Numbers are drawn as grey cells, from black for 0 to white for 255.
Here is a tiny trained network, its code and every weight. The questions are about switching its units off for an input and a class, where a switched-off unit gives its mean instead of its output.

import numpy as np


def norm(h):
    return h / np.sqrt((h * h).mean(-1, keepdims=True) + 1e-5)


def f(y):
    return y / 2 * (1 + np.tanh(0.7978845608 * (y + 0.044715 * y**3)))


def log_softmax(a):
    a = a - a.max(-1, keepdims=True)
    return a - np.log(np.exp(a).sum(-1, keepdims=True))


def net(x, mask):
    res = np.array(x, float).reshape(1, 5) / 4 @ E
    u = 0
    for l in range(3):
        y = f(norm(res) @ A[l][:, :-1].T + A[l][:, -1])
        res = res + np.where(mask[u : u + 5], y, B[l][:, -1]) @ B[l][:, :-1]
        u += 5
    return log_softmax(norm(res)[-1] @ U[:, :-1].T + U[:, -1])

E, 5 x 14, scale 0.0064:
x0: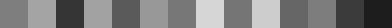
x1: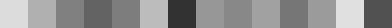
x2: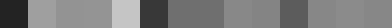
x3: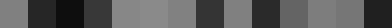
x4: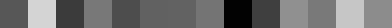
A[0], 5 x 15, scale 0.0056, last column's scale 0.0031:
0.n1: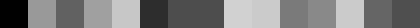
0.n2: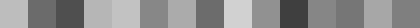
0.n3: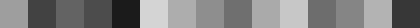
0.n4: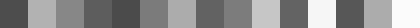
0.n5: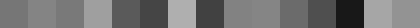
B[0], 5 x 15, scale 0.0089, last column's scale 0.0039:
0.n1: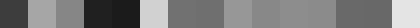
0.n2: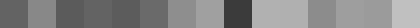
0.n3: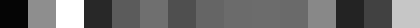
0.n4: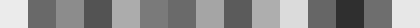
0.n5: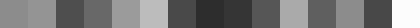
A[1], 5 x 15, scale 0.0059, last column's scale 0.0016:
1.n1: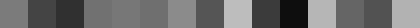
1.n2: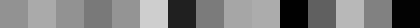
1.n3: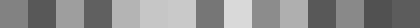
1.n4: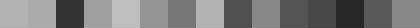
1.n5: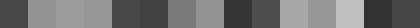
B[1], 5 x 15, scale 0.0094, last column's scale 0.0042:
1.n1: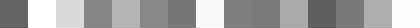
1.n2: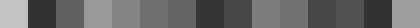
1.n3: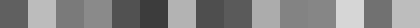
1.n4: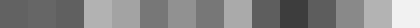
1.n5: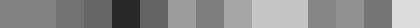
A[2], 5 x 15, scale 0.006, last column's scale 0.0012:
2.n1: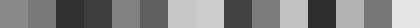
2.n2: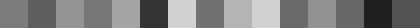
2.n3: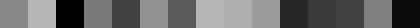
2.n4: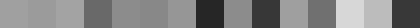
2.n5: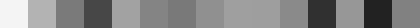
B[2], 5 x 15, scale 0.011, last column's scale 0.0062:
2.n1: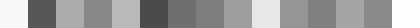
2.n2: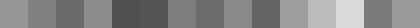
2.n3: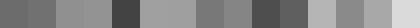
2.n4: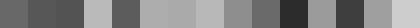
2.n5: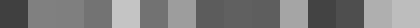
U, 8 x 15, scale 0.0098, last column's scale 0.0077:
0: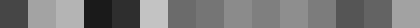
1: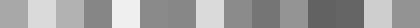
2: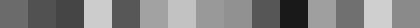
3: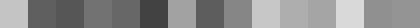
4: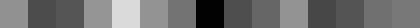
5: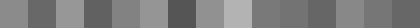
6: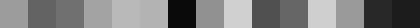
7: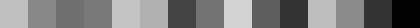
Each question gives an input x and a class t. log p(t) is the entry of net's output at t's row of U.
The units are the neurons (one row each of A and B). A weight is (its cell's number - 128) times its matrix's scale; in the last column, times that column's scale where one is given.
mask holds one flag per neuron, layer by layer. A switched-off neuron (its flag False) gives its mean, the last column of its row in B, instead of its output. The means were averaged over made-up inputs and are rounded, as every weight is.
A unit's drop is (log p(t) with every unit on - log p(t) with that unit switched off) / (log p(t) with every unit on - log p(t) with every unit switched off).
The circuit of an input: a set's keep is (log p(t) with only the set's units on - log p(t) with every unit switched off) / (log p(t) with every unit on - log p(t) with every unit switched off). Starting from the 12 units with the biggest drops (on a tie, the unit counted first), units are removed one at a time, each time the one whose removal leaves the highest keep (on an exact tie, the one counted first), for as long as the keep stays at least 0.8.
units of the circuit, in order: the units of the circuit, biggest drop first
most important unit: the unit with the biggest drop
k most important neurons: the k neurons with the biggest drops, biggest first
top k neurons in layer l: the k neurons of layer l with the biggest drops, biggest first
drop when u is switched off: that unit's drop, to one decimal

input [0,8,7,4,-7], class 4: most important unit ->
1.n2
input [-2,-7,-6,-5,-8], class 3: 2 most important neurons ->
1.n3; 1.n1
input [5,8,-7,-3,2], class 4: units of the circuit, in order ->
1.n2; 2.n5
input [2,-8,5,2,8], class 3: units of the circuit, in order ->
1.n5; 2.n1
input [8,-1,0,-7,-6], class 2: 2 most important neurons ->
1.n4; 1.n1
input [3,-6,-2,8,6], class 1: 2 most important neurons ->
1.n1; 0.n2
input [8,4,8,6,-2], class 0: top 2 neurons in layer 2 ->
2.n4; 2.n3
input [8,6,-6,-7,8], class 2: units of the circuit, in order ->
2.n3; 1.n4
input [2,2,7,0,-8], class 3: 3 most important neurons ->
2.n2; 1.n3; 0.n3
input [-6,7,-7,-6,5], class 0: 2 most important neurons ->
0.n3; 2.n1
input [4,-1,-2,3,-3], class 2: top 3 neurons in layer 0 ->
0.n2; 0.n1; 0.n4
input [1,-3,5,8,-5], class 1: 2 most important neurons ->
1.n1; 0.n3
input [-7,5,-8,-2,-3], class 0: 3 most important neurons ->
0.n3; 1.n4; 2.n1
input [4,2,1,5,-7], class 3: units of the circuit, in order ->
1.n3
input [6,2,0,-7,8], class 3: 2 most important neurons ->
1.n1; 2.n1
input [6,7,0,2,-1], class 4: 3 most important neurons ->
1.n2; 2.n5; 2.n4
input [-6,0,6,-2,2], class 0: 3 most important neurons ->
0.n1; 1.n4; 2.n3
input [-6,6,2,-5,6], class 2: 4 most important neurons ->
2.n4; 1.n1; 0.n2; 0.n5
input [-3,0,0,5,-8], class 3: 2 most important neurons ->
0.n2; 1.n3
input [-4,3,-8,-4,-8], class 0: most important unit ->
0.n3
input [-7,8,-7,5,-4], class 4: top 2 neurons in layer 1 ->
1.n2; 1.n4
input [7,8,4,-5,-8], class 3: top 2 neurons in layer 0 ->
0.n5; 0.n2
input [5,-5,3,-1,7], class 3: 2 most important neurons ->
2.n1; 1.n5
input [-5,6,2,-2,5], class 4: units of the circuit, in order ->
1.n2; 0.n2; 2.n5
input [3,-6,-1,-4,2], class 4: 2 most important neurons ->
0.n5; 1.n1
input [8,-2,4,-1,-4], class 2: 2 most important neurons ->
1.n4; 2.n3
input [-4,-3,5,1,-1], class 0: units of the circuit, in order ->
0.n1
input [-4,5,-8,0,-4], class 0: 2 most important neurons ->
0.n3; 2.n1
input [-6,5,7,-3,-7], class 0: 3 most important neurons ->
0.n1; 2.n1; 0.n2
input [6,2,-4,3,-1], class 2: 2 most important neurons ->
2.n3; 1.n4
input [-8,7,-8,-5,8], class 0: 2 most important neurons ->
0.n3; 1.n4
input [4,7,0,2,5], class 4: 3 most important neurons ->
1.n2; 2.n5; 0.n2
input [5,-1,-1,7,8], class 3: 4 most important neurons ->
2.n1; 1.n5; 2.n4; 2.n3
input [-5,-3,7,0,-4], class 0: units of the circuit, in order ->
0.n1
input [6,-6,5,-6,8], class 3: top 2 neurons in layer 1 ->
1.n1; 1.n5
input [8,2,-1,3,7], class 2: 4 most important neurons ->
1.n4; 2.n3; 0.n2; 1.n3
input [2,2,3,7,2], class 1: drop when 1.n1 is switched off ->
1.1
